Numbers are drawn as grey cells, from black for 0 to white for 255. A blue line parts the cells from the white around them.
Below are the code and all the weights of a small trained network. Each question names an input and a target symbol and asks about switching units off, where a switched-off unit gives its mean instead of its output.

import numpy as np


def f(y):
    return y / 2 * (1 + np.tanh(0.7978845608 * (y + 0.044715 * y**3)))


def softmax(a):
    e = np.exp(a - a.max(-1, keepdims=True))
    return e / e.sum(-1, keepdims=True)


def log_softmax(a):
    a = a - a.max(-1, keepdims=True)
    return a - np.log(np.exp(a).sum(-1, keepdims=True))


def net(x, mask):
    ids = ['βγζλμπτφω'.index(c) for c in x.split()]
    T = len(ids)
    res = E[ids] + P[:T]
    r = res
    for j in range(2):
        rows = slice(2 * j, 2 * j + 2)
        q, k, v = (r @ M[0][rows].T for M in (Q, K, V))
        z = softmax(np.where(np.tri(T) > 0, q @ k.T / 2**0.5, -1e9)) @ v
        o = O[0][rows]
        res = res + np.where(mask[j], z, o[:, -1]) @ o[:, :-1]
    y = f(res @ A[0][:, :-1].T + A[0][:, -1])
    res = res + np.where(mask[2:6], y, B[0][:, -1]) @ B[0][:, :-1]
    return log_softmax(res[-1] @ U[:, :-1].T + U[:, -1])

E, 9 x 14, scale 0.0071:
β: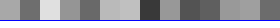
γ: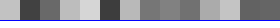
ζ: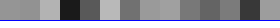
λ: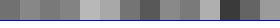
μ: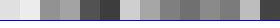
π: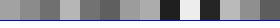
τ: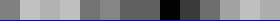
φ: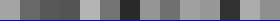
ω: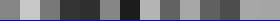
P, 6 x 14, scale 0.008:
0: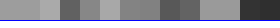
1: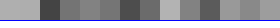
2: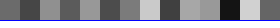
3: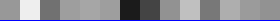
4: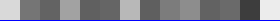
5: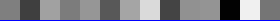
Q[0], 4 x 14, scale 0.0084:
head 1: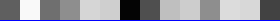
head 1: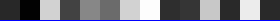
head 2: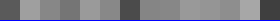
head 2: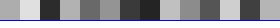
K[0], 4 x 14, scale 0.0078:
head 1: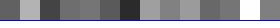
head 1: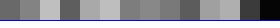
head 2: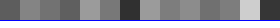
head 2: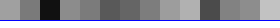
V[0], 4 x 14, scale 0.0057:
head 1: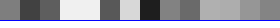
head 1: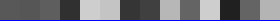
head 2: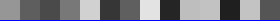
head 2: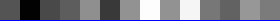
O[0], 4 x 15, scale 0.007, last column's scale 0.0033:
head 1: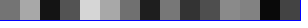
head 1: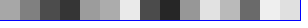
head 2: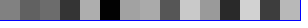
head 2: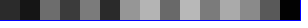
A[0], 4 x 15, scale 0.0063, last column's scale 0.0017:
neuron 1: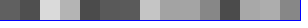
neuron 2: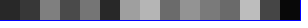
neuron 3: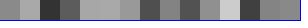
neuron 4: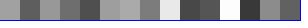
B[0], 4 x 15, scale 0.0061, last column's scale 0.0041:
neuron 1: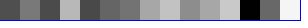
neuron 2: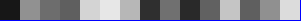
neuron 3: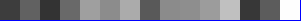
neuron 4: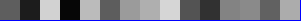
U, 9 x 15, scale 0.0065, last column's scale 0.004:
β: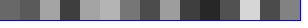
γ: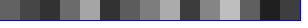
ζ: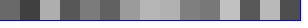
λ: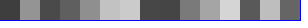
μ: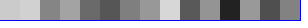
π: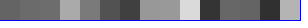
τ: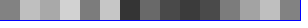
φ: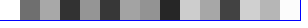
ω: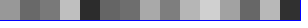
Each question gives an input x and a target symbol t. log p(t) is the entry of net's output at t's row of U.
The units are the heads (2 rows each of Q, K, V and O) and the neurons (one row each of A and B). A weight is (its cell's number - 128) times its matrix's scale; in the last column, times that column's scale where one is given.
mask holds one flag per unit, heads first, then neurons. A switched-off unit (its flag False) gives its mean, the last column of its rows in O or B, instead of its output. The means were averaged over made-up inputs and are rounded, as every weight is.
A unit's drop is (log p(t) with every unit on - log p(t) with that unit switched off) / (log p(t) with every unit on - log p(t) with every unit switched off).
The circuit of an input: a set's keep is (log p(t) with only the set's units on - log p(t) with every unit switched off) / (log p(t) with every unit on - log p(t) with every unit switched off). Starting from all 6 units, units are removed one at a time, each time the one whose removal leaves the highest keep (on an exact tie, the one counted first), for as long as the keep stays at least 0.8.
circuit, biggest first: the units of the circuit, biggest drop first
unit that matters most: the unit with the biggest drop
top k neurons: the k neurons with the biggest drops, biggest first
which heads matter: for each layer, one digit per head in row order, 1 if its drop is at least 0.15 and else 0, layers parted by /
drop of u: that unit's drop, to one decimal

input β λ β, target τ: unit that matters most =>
head 2
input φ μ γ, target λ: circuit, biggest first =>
(neuron 2; head 2)
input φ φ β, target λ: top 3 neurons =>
(neuron 2; neuron 1; neuron 4)
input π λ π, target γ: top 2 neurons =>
(neuron 2; neuron 1)
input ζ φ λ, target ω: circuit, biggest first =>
(head 1; neuron 1)
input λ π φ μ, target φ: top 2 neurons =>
(neuron 3; neuron 1)
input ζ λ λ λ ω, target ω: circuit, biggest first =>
(head 1; neuron 1)
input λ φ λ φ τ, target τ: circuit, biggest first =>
(head 1; head 2)
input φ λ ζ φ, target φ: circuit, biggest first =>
(head 2; head 1; neuron 1)
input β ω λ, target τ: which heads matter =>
01
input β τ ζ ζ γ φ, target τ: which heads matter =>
01
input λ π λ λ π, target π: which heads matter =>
10
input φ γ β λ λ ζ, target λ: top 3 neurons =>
(neuron 2; neuron 1; neuron 4)
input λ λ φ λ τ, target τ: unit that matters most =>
head 2
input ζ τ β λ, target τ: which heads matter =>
11
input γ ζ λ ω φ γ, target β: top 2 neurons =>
(neuron 2; neuron 1)
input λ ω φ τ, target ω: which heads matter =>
10
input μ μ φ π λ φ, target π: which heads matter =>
10
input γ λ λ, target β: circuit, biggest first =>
(head 1; neuron 1)
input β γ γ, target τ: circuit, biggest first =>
(head 2)
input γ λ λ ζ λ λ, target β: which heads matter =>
11
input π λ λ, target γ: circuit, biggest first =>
(head 1; neuron 1; neuron 2; head 2)
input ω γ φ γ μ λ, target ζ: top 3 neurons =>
(neuron 1; neuron 2; neuron 3)
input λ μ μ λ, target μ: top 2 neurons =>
(neuron 2; neuron 3)
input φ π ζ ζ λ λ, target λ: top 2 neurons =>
(neuron 2; neuron 1)
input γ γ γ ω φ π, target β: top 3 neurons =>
(neuron 2; neuron 1; neuron 3)
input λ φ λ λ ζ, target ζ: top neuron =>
(neuron 4)
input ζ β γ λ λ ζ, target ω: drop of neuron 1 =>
0.4
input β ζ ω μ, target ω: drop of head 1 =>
1.3
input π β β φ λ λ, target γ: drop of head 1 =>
0.7
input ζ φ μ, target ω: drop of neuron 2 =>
0.0
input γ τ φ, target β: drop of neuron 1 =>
0.1
